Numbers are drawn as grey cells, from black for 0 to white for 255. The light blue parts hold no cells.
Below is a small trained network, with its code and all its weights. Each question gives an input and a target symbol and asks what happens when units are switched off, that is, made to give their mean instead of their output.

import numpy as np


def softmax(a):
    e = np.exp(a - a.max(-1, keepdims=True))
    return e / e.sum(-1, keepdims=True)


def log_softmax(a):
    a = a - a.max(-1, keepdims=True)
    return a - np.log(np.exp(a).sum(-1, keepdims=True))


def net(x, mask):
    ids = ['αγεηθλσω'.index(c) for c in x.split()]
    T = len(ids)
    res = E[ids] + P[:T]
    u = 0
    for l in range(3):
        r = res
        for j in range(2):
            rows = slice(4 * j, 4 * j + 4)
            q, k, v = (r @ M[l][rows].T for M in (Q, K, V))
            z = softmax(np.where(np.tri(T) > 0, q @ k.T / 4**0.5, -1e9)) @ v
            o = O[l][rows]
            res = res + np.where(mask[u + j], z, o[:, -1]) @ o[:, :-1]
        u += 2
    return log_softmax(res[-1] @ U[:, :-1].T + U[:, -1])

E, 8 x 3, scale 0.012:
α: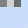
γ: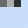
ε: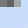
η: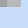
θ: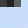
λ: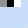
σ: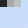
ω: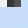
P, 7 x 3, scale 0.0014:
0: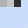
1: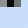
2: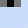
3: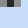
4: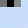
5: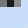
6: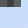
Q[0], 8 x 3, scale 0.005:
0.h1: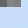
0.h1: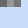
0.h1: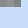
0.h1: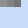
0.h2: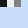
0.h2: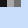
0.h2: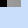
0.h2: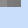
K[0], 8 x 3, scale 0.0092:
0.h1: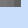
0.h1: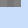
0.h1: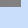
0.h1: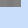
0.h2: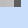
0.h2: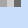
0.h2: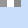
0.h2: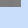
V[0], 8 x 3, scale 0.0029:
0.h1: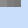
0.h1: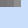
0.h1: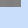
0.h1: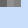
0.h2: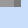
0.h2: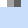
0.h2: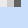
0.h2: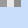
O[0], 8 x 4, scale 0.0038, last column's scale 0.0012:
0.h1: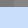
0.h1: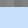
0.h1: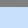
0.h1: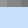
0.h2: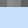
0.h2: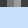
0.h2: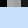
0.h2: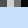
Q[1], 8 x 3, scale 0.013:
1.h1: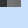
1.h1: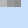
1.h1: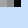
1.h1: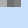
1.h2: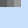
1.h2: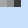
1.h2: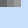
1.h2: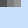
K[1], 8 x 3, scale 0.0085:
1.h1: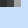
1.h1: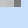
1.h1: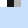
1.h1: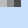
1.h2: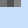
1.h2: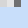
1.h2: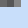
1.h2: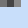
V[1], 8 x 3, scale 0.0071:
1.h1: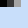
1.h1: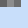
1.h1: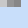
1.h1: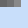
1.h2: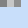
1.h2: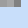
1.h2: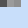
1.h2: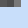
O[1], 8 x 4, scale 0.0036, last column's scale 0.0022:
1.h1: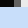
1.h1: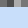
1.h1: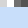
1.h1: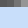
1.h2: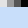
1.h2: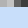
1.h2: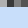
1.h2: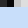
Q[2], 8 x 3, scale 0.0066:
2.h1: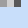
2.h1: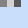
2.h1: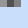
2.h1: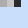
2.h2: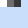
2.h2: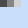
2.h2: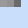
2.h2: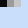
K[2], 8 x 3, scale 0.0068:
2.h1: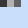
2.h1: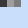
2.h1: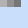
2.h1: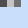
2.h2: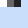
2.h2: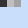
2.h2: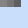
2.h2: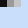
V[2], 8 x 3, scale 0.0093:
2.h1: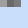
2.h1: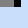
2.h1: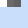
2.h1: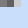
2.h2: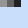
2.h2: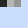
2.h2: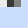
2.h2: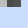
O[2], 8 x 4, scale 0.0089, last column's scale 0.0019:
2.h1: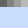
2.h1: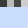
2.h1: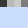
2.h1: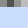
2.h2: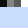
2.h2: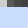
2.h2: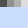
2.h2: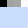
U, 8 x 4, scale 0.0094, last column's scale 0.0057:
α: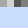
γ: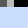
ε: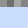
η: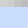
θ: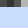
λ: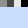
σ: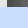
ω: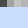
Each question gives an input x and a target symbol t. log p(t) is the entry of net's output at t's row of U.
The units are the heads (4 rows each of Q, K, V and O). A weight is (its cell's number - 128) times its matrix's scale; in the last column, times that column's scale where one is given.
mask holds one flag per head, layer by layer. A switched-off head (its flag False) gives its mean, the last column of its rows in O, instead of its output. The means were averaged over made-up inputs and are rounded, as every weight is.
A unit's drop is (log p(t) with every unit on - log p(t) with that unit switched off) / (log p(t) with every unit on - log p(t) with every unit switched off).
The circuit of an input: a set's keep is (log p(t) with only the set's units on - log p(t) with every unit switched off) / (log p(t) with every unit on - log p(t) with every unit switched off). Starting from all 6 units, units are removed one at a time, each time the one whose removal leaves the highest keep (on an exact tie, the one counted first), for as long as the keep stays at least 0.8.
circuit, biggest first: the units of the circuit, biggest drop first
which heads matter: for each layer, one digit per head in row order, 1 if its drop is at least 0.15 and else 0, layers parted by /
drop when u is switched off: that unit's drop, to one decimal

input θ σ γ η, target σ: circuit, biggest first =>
2.h2
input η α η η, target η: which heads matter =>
00 / 11 / 01
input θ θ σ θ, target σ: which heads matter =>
00 / 01 / 11
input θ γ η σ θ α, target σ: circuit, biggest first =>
2.h2; 2.h1
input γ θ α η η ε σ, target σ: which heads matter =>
00 / 00 / 01
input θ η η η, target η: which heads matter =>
00 / 10 / 01
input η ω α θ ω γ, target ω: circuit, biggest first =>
2.h2; 1.h1
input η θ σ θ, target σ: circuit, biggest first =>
2.h2; 2.h1
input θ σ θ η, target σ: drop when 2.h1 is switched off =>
0.4
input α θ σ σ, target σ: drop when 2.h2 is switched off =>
0.7
